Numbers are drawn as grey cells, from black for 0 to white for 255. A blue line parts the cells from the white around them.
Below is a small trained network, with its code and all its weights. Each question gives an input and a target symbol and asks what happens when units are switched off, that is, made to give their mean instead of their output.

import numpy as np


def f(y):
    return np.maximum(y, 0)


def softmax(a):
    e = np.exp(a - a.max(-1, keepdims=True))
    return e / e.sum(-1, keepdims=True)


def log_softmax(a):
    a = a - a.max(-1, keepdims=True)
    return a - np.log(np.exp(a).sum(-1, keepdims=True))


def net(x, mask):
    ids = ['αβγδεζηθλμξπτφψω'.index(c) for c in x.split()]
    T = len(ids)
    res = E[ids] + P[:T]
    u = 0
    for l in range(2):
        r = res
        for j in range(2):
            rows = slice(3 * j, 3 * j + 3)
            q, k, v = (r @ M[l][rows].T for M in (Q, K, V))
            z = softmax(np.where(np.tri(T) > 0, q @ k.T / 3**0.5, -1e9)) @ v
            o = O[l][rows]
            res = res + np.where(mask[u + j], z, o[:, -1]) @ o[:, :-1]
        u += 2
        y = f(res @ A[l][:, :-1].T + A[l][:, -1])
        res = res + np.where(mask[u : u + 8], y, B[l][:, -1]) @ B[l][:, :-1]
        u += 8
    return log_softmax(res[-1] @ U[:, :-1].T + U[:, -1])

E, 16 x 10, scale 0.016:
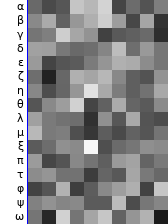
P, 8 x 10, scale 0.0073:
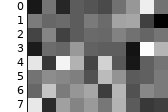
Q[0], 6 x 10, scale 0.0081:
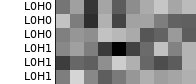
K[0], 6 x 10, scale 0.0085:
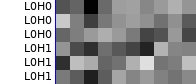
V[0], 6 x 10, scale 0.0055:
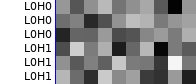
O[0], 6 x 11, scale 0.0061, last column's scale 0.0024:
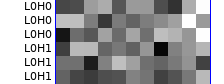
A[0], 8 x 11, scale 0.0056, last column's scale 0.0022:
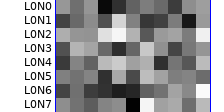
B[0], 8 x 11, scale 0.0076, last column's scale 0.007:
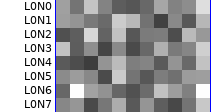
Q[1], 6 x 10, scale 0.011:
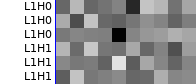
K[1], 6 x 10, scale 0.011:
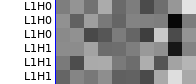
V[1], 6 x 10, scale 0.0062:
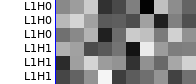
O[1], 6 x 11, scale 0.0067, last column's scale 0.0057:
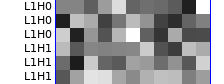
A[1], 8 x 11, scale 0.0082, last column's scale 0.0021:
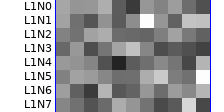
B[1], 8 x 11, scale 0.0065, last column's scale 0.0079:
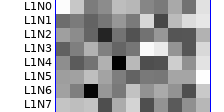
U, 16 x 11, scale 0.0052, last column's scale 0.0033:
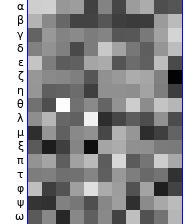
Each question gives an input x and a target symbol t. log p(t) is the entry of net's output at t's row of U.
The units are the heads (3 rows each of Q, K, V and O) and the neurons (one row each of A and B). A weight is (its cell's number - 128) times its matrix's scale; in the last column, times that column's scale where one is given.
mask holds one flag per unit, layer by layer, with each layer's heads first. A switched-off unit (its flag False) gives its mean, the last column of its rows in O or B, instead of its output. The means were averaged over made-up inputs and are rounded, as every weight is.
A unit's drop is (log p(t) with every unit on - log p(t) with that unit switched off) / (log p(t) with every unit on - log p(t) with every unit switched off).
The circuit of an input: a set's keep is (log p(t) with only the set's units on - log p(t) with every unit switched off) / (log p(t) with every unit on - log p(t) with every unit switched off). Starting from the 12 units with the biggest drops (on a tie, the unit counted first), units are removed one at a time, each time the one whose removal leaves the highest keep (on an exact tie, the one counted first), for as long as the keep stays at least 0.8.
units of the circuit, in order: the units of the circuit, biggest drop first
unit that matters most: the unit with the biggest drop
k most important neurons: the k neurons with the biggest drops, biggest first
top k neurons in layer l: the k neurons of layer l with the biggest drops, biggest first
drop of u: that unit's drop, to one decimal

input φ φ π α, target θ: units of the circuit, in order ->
(L0H1; L0N2)
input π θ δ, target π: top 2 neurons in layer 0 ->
(L0N7; L0N1)
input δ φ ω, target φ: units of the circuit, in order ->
(L1H0; L0N1)
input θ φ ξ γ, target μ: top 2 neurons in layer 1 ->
(L1N3; L1N4)
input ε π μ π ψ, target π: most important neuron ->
(L0N7)
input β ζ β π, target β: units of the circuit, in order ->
(L1H1; L0H0; L0H1; L0N1)
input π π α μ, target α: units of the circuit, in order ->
(L0N6; L1N0; L1N4)
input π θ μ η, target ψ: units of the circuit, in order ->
(L0H1; L1H1; L1H0; L0N4)
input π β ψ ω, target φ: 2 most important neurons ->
(L0N1; L0N0)
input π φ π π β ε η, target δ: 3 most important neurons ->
(L1N7; L1N3; L0N1)
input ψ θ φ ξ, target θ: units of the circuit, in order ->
(L0H1; L1H1)
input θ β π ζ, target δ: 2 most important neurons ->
(L1N7; L0N1)
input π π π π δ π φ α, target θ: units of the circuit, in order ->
(L0N2; L0H1)
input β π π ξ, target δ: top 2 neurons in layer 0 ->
(L0N1; L0N0)
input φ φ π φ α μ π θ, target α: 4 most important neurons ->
(L0N2; L1N0; L0N6; L0N3)
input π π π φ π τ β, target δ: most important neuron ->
(L1N7)
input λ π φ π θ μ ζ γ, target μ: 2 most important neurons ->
(L0N1; L1N3)
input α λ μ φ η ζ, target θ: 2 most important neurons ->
(L0N2; L1N4)
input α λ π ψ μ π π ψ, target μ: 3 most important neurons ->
(L0N0; L0N4; L1N3)
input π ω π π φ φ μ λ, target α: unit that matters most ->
L1H1
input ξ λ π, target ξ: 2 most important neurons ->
(L1N4; L0N2)
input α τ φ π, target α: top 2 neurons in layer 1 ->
(L1N0; L1N1)
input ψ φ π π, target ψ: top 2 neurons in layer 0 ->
(L0N6; L0N0)
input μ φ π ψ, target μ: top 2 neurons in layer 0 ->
(L0N6; L0N0)
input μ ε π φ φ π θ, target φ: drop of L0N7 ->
0.1
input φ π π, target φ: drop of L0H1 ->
0.0
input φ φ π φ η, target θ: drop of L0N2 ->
0.5
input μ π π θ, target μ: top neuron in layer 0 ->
(L0N6)
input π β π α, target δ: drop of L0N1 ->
0.4
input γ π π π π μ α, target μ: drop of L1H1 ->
0.2
